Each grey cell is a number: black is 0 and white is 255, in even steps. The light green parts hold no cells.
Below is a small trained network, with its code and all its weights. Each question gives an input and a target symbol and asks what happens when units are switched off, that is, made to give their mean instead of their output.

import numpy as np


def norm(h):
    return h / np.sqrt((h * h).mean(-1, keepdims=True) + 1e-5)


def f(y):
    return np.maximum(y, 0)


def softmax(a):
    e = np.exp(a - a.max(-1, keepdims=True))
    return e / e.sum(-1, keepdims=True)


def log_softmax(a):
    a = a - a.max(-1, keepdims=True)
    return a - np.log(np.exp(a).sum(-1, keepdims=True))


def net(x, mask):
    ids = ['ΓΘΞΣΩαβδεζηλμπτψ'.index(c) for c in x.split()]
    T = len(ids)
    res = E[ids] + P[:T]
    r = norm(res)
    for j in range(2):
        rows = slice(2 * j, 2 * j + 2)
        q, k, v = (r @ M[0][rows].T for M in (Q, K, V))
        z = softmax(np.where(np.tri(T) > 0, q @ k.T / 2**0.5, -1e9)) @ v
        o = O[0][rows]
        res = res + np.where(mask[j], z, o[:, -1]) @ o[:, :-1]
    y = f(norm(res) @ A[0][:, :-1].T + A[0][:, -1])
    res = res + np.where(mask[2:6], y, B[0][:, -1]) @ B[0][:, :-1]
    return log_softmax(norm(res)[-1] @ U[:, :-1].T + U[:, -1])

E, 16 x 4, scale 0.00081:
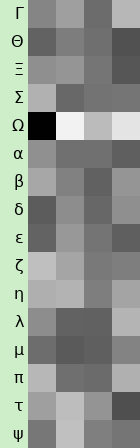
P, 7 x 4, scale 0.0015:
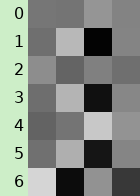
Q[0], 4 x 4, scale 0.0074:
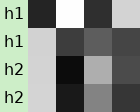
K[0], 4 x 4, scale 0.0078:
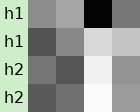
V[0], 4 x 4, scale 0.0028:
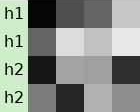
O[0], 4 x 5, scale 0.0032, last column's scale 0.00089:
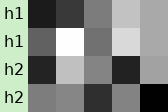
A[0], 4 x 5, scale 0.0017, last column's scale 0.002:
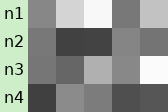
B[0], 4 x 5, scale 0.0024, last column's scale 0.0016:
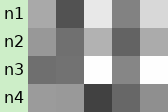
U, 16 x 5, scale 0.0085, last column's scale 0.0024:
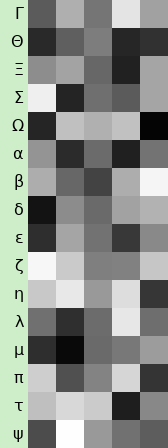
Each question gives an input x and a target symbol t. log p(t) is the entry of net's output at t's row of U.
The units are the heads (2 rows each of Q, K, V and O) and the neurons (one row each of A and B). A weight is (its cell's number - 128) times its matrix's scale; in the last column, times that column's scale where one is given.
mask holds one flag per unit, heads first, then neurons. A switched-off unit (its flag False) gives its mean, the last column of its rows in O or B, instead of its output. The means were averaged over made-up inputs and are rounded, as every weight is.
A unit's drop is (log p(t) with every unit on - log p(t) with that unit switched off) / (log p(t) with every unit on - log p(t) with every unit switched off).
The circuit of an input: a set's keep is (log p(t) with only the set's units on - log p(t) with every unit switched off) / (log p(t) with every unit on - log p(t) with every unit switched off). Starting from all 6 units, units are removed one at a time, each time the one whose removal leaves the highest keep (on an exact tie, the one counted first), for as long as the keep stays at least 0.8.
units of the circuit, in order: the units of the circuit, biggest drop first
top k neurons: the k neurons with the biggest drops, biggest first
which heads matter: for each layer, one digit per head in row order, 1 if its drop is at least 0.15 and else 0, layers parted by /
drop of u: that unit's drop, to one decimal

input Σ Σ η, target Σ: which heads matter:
11
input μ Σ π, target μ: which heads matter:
10
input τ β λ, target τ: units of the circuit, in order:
(h1)
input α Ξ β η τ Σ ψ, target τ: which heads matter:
11
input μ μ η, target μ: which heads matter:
10
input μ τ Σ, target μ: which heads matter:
10
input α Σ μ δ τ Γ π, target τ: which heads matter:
11
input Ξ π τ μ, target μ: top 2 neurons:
(n1; n2)
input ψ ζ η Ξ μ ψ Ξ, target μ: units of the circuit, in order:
(h1; h2)
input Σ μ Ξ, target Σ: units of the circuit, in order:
(h2; h1)
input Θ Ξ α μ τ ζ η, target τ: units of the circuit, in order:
(h1; h2)
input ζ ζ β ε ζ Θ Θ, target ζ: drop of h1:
1.1
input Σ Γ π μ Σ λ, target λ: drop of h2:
0.6
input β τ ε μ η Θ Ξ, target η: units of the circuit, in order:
(h1)
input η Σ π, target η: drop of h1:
0.9
